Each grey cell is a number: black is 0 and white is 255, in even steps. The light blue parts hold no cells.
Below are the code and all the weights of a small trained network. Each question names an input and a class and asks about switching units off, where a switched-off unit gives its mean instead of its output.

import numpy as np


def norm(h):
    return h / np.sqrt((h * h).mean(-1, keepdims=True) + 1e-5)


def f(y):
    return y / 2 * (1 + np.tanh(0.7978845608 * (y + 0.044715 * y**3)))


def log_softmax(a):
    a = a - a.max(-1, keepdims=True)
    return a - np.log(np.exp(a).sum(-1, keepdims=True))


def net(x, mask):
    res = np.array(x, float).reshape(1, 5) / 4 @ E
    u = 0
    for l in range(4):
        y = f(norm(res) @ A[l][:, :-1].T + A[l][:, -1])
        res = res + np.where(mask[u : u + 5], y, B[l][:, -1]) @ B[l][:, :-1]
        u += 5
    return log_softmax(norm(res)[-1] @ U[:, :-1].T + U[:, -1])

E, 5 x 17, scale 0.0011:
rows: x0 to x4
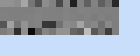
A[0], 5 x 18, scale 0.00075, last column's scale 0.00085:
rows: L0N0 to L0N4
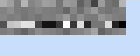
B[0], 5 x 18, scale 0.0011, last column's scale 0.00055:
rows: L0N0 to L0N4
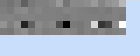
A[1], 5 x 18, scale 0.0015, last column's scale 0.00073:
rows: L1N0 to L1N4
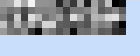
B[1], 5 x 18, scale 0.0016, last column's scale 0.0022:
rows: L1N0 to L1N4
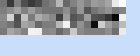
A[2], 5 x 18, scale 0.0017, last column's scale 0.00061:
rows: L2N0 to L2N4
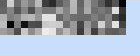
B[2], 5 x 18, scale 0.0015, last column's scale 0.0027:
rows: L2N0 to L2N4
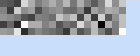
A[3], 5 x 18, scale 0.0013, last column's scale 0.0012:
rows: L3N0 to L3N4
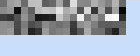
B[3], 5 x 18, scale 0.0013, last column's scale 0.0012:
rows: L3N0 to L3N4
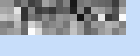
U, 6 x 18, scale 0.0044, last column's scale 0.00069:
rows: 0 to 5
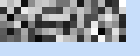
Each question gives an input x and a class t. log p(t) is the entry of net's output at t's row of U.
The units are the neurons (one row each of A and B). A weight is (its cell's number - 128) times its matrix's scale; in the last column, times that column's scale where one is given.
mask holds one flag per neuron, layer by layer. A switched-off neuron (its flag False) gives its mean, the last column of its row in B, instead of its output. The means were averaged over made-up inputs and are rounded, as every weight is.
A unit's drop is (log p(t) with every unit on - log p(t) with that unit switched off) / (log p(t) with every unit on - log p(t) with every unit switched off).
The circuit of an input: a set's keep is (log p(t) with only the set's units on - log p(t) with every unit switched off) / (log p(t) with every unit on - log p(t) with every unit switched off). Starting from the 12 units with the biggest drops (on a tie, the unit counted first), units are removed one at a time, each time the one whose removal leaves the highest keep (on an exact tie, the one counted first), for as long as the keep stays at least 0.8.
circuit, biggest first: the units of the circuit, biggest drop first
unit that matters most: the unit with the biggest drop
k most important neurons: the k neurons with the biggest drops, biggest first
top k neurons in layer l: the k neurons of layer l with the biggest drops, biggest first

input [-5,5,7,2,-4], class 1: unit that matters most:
L2N0
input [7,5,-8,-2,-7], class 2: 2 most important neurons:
[L1N3; L2N4]
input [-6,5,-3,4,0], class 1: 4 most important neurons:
[L1N0; L1N2; L2N2; L1N3]
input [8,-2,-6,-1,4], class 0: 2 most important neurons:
[L2N3; L1N4]
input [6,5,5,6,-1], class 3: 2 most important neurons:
[L1N2; L1N0]
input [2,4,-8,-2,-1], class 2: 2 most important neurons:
[L1N3; L2N3]
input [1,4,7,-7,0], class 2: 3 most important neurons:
[L1N2; L1N3; L2N3]
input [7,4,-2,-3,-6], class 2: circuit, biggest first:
[L1N3; L1N0]
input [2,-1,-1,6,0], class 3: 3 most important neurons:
[L1N2; L0N3; L2N3]
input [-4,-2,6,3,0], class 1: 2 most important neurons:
[L1N0; L1N2]
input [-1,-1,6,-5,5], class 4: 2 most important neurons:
[L1N2; L2N3]
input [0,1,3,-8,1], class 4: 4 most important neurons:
[L1N2; L2N3; L3N2; L1N4]
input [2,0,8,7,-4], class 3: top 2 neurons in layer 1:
[L1N0; L1N4]
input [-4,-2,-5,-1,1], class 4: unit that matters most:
L1N4
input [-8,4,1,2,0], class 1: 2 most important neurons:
[L1N0; L1N2]
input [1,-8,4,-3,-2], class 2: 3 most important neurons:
[L1N3; L1N0; L2N3]
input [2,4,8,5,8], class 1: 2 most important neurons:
[L1N0; L2N2]
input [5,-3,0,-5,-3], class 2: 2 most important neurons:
[L1N3; L1N0]
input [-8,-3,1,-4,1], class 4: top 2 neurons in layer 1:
[L1N4; L1N3]
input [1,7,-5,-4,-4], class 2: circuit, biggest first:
[L1N3]
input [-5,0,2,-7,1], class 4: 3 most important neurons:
[L2N3; L1N4; L3N2]
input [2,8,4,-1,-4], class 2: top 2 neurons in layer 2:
[L2N4; L2N3]
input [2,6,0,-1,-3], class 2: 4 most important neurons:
[L1N0; L1N3; L3N2; L2N3]
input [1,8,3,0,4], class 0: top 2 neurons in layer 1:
[L1N0; L1N4]
